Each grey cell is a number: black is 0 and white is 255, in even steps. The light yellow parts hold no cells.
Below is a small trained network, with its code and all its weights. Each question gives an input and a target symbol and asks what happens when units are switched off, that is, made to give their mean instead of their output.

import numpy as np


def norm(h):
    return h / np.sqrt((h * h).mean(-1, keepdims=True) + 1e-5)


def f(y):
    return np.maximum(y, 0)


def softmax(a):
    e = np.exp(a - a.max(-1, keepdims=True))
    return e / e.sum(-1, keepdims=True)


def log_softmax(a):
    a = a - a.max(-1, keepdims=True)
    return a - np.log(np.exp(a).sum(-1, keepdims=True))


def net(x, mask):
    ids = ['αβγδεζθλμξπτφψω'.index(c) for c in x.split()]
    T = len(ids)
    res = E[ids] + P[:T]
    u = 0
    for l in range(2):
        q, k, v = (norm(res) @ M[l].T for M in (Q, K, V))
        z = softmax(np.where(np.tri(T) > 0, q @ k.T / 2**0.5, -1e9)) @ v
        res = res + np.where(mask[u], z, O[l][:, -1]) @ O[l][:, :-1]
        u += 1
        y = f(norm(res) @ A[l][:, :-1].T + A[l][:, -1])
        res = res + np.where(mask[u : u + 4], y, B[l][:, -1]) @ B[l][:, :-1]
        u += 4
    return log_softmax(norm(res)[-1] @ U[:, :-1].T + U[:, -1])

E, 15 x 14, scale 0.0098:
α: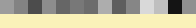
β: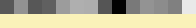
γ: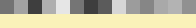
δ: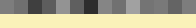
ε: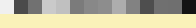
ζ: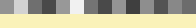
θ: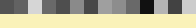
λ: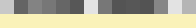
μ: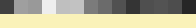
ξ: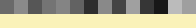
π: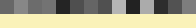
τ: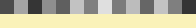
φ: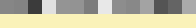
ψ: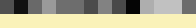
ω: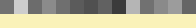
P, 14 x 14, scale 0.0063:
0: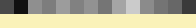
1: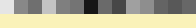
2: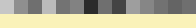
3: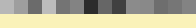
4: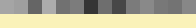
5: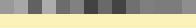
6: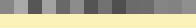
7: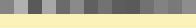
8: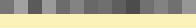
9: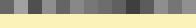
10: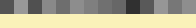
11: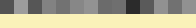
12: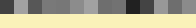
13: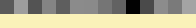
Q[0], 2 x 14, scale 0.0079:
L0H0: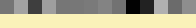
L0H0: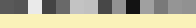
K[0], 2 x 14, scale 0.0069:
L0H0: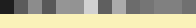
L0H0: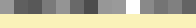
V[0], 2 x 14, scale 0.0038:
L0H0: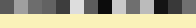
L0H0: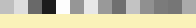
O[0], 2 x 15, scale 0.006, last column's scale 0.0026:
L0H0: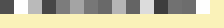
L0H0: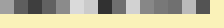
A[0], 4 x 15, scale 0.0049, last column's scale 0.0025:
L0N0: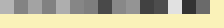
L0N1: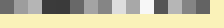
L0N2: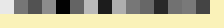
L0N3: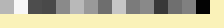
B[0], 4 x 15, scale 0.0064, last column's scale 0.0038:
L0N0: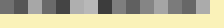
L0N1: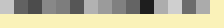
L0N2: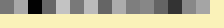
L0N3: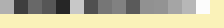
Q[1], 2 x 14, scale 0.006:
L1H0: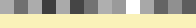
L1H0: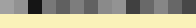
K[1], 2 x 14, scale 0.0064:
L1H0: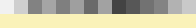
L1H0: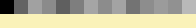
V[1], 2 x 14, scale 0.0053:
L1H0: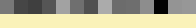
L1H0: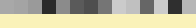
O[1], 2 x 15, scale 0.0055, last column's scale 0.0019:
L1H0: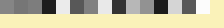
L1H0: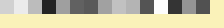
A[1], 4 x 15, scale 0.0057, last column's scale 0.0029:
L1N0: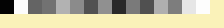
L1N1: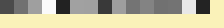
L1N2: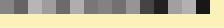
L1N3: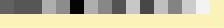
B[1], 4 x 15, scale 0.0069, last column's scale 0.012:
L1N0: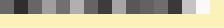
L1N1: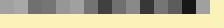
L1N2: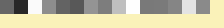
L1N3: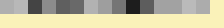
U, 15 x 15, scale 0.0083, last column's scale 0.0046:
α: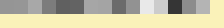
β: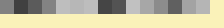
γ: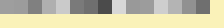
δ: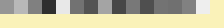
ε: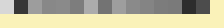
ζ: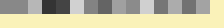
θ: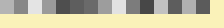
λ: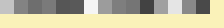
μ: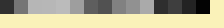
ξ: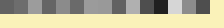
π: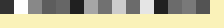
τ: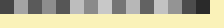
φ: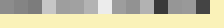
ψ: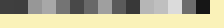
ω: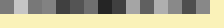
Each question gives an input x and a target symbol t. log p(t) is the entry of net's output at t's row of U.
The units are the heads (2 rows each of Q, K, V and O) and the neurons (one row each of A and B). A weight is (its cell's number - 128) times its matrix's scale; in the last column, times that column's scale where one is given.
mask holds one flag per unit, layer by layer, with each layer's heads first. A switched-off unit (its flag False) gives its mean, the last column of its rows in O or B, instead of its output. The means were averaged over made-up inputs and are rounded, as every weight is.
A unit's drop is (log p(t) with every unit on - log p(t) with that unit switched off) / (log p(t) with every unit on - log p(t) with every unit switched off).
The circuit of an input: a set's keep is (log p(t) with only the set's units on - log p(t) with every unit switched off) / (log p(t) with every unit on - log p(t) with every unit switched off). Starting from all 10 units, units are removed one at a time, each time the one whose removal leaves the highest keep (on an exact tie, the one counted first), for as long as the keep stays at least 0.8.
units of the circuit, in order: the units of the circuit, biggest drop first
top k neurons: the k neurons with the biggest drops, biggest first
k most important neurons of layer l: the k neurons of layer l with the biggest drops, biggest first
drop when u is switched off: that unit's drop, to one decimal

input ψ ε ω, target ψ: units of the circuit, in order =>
(L0H0 L1H0)
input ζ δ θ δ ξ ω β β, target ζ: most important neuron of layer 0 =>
(L0N3)
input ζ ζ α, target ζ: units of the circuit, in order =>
(L0H0 L0N3)
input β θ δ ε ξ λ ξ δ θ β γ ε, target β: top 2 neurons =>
(L0N2 L0N0)
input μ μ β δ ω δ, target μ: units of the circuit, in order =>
(L1N3 L0H0 L1H0)
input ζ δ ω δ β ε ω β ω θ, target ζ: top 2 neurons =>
(L0N3 L1N3)
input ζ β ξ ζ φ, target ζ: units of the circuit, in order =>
(L0H0 L0N3)
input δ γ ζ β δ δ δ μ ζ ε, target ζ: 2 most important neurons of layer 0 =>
(L0N3 L0N0)
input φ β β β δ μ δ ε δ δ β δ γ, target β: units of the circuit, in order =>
(L0H0 L1H0)
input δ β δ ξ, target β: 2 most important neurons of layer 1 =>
(L1N2 L1N0)
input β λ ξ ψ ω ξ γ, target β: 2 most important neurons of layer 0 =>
(L0N1 L0N0)
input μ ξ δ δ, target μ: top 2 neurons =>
(L1N3 L0N3)
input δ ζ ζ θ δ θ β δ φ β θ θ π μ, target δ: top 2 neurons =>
(L0N0 L1N2)
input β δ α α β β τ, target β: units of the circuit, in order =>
(L0H0)
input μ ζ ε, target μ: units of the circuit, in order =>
(L1N3 L0H0)
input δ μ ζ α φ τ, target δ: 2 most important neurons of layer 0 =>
(L0N1 L0N0)
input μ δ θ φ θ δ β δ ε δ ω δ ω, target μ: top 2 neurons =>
(L1N3 L1N0)
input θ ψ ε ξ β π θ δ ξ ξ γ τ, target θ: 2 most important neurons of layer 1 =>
(L1N0 L1N1)
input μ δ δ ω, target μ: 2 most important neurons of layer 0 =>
(L0N3 L0N1)
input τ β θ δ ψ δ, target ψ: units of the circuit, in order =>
(L0H0)
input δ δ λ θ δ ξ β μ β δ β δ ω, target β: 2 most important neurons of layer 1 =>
(L1N0 L1N1)
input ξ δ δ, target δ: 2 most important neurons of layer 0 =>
(L0N3 L0N1)
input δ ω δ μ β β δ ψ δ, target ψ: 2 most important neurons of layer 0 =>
(L0N3 L0N2)
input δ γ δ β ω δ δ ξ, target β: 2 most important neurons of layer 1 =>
(L1N0 L1N2)
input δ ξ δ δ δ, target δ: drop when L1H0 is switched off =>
0.8
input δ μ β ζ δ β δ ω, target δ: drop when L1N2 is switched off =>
0.1
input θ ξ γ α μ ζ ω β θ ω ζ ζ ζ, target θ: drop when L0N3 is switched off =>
0.0
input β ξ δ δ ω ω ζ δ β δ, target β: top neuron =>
(L1N3)
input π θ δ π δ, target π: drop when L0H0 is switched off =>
1.0
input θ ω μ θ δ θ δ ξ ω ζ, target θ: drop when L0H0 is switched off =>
0.3
